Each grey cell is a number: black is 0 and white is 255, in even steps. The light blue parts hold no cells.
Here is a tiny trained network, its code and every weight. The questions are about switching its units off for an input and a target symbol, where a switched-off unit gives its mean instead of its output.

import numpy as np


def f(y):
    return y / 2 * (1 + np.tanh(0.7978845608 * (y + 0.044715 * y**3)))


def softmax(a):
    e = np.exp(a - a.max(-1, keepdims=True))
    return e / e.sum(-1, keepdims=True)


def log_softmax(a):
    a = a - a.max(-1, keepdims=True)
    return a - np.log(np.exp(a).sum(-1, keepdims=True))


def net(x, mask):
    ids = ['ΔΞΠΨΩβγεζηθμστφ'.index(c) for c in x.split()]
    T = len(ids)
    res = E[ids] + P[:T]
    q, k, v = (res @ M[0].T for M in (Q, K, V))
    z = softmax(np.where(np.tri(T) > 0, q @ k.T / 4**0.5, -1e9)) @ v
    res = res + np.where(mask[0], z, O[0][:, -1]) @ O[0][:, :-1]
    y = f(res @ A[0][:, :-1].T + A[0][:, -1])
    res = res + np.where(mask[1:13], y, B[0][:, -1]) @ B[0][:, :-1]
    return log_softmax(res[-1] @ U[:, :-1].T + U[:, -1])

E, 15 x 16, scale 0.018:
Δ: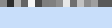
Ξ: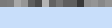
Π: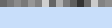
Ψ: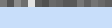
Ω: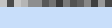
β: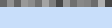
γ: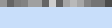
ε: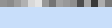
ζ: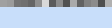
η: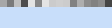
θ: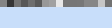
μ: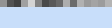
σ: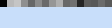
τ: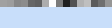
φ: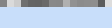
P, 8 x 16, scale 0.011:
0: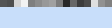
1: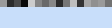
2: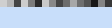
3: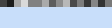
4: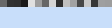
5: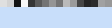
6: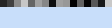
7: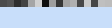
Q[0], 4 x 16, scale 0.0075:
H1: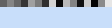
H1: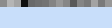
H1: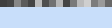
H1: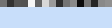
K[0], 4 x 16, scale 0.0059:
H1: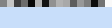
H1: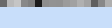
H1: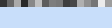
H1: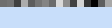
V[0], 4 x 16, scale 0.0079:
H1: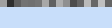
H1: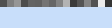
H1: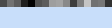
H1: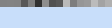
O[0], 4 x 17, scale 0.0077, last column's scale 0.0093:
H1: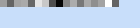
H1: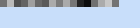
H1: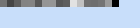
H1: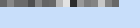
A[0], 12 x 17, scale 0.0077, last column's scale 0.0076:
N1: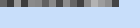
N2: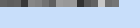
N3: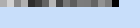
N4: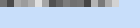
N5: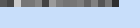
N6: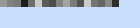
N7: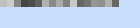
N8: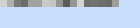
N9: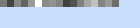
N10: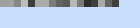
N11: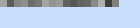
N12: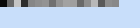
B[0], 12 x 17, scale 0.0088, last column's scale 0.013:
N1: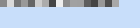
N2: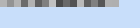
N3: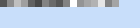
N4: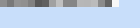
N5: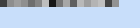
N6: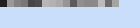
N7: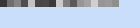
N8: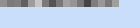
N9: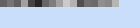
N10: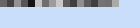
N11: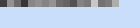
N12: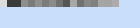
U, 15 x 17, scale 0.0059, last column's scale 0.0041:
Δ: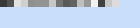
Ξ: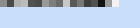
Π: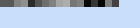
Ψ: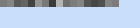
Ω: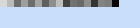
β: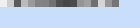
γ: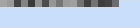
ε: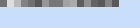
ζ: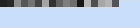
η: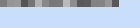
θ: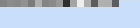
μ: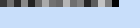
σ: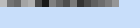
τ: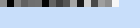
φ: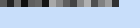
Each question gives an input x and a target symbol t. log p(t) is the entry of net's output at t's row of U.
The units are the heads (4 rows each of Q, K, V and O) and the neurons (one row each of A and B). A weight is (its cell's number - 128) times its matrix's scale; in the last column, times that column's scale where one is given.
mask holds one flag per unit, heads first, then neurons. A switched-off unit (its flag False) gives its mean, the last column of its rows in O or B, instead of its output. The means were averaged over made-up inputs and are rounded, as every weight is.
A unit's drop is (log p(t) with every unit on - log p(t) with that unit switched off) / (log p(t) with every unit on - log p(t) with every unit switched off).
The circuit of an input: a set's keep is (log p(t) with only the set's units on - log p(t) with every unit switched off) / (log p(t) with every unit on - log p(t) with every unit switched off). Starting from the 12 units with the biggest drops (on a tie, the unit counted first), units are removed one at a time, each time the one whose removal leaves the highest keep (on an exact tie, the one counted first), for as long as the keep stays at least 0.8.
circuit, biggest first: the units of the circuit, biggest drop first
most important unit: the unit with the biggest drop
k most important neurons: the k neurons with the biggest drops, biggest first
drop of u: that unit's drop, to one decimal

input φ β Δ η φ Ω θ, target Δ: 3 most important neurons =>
[N4, N2, N10]
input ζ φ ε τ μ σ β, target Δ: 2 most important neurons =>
[N4, N9]
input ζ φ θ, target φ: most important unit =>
N10
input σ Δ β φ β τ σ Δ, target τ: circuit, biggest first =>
[H1, N12]
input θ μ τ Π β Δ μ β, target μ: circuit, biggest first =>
[H1, N6]
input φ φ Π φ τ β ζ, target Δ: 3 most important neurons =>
[N4, N1, N8]
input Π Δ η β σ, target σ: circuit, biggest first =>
[H1, N2]
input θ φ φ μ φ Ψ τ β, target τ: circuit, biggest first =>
[H1, N1, N6]
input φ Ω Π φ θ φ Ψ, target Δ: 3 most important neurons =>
[N4, N5, N9]
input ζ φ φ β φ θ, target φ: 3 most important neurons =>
[N7, N11, N1]
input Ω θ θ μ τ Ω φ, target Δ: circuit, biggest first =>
[H1, N4]
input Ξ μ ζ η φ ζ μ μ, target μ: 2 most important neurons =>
[N6, N9]
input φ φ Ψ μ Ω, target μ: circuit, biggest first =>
[H1, N6, N1]
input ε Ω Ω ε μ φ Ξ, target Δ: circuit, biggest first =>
[N4]
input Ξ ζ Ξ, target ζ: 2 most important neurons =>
[N7, N3]
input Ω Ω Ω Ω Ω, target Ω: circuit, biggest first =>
[N1, H1]
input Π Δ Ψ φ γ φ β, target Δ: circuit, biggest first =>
[N9, N1]
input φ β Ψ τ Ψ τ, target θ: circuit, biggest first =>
[N3, H1]
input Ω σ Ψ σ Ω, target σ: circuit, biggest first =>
[H1, N2]
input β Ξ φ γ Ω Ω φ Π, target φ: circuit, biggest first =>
[H1]
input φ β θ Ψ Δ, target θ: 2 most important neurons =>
[N1, N4]
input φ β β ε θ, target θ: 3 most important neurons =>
[N1, N2, N4]
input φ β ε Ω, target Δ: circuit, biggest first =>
[N4, N11]
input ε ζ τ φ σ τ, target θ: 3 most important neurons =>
[N3, N9, N10]
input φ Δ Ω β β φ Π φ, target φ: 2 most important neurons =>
[N1, N6]
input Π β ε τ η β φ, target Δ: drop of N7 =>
0.1
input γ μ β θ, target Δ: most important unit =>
N11
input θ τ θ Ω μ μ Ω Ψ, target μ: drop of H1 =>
0.5
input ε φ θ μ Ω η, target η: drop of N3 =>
0.0
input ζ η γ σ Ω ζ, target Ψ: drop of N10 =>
0.3
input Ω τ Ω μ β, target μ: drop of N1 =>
0.2
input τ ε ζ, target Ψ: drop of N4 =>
0.1
